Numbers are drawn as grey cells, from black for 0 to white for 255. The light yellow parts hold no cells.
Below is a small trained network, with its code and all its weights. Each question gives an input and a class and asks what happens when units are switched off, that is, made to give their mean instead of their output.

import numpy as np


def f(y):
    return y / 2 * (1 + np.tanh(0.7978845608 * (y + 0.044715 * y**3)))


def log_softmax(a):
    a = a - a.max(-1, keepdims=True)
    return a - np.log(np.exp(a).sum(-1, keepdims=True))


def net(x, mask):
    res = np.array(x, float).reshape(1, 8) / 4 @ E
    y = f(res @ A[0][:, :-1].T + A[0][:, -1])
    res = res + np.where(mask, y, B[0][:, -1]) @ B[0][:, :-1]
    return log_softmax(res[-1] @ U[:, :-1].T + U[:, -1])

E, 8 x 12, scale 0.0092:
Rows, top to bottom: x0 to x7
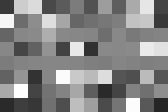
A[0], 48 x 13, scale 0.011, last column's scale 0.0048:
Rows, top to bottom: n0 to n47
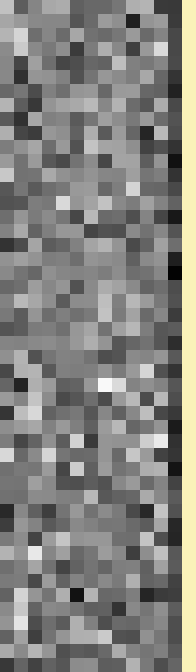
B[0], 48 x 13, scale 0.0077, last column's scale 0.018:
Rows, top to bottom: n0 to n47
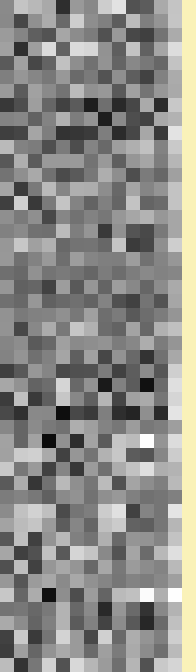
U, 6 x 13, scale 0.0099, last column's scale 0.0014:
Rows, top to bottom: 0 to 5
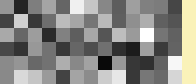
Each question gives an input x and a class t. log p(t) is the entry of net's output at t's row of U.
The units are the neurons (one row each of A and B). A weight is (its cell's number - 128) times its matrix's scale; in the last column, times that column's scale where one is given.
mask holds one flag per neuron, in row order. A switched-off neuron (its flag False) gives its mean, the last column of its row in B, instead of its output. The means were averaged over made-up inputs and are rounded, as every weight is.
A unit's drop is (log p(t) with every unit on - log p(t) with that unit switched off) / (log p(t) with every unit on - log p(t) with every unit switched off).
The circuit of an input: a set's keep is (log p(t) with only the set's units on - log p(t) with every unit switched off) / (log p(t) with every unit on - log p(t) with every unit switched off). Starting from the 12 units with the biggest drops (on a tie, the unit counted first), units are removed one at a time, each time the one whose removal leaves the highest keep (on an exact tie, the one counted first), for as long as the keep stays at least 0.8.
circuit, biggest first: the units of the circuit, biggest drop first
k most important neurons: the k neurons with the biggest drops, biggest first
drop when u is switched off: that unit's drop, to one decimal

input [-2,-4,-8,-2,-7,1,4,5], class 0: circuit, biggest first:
(n47)
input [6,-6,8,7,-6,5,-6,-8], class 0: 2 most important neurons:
(n3, n39)
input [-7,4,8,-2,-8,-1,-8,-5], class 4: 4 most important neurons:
(n27, n29, n8, n5)
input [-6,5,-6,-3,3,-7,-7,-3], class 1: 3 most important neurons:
(n28, n46, n4)
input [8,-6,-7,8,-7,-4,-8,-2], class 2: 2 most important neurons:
(n31, n33)
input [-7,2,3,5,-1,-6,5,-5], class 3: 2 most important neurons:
(n9, n7)
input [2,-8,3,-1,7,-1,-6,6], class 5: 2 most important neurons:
(n36, n17)
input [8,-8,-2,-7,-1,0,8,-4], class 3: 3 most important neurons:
(n29, n26, n27)
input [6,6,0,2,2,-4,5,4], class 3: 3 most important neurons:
(n29, n36, n26)
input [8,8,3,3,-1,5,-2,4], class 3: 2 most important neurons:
(n29, n26)
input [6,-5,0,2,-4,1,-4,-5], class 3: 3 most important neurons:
(n29, n26, n47)
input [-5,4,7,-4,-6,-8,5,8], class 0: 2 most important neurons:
(n47, n13)
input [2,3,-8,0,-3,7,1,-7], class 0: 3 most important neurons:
(n3, n39, n1)
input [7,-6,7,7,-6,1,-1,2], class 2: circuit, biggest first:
(n31)
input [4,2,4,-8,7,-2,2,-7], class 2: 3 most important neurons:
(n42, n10, n47)
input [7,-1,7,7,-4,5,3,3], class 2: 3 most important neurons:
(n31, n33, n9)
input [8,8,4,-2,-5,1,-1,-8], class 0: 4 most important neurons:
(n39, n3, n9, n1)
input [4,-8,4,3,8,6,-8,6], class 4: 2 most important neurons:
(n27, n8)
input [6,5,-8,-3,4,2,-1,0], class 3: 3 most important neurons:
(n29, n26, n36)
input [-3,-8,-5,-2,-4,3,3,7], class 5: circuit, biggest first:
(n36)
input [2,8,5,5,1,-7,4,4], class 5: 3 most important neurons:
(n32, n0, n45)
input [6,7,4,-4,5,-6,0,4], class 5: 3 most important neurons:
(n32, n0, n9)
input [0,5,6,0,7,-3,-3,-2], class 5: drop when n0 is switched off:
0.1
